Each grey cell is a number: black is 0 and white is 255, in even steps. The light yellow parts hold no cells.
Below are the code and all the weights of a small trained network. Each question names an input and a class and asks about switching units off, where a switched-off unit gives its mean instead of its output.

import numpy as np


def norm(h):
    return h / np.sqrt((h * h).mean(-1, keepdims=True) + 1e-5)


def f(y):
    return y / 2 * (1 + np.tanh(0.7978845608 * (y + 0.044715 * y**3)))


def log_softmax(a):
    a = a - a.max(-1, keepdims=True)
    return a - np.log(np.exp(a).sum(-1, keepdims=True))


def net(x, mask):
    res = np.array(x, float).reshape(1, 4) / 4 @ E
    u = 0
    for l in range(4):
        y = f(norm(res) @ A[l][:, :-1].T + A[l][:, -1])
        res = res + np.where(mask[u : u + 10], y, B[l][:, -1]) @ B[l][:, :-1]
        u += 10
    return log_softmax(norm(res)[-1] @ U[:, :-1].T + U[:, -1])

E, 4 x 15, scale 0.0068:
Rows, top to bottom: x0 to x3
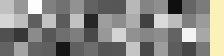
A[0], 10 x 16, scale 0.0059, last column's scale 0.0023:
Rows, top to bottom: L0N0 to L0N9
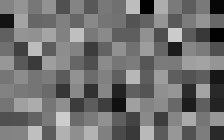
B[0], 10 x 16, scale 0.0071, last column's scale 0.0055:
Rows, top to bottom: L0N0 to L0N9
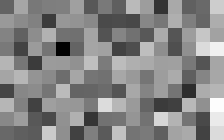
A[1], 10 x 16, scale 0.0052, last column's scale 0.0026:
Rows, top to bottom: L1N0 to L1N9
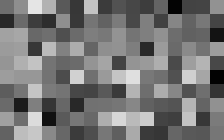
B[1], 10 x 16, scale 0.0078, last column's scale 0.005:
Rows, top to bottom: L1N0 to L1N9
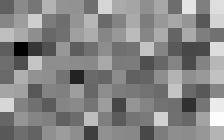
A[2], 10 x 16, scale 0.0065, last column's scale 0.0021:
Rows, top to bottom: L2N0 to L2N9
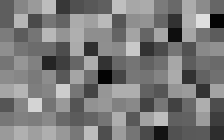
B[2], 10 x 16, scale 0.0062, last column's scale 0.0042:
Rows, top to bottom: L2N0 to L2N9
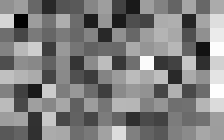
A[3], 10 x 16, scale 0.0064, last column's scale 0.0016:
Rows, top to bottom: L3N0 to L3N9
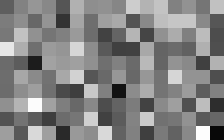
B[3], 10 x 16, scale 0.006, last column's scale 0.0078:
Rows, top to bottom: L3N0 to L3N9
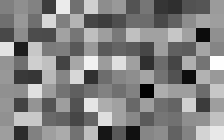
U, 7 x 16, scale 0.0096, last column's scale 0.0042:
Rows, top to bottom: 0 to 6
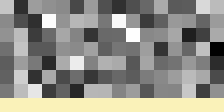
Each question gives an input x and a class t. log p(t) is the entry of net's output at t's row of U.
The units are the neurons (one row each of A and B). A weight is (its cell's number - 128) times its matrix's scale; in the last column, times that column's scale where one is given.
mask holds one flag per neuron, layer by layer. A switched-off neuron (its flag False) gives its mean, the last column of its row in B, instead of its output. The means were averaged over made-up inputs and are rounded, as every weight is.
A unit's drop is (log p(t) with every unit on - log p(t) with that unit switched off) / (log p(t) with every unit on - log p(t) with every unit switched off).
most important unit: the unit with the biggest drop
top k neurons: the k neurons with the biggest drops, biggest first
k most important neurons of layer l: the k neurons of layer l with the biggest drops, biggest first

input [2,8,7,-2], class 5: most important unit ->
L1N5
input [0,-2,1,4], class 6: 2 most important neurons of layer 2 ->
(L2N3; L2N4)
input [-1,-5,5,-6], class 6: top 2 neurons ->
(L0N8; L0N7)
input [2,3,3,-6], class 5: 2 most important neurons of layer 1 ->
(L1N7; L1N5)
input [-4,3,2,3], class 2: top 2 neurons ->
(L0N0; L0N7)
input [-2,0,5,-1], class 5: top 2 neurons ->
(L0N9; L2N6)
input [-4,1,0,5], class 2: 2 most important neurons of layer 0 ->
(L0N0; L0N3)
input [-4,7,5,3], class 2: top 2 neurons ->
(L0N0; L2N3)
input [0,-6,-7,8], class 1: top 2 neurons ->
(L0N3; L2N6)
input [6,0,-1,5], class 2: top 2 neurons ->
(L2N3; L0N0)
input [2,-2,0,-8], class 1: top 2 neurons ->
(L0N9; L0N8)
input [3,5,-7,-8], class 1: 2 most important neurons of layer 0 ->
(L0N3; L0N8)
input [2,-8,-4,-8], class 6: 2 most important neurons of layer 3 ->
(L3N8; L3N9)
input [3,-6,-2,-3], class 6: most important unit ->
L0N9
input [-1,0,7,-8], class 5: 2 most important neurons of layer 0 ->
(L0N8; L0N9)
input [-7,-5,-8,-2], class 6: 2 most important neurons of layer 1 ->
(L1N0; L1N1)
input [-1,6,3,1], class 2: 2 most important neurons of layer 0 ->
(L0N0; L0N7)
